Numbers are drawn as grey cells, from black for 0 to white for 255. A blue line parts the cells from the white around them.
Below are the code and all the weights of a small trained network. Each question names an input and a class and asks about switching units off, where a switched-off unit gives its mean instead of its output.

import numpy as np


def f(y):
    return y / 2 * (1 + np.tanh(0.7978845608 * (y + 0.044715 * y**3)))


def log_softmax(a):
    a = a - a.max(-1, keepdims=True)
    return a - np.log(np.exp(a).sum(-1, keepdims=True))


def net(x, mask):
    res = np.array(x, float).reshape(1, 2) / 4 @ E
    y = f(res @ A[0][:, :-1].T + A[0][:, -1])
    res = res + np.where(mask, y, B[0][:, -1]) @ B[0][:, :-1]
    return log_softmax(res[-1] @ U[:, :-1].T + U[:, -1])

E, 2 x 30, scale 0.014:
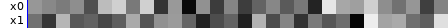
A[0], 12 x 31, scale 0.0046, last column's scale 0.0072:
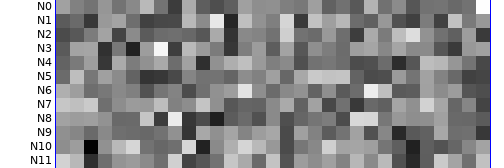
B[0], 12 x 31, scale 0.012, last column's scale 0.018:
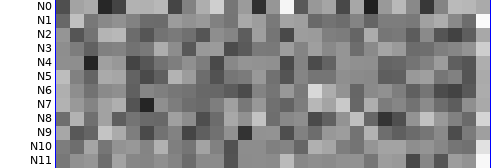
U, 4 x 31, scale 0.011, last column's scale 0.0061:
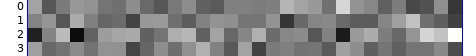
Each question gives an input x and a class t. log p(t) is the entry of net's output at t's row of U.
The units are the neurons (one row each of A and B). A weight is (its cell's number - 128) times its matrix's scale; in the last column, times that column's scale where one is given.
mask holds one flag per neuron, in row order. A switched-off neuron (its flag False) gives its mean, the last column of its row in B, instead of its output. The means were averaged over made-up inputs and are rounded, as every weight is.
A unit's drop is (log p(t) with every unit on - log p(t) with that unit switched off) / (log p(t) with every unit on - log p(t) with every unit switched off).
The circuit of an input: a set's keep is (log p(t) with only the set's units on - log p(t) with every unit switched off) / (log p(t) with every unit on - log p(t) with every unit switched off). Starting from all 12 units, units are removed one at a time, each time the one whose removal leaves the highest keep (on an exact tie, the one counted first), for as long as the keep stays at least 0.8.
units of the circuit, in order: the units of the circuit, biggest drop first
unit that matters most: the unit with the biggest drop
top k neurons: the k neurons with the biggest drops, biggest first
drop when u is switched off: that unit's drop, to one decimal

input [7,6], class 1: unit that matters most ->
N8
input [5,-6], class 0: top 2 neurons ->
[N11; N1]
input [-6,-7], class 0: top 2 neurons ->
[N10; N6]
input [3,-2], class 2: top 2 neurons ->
[N4; N5]
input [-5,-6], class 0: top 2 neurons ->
[N10; N8]
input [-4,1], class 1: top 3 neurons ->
[N11; N10; N4]
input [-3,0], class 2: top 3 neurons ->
[N8; N9; N2]
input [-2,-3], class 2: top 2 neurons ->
[N2; N7]
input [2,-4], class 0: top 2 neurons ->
[N1; N9]
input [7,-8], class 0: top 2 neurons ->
[N11; N6]
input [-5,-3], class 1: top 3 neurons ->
[N1; N4; N5]
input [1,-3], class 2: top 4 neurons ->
[N2; N7; N5; N4]
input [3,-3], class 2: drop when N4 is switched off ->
0.3
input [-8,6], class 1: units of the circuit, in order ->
[N1]
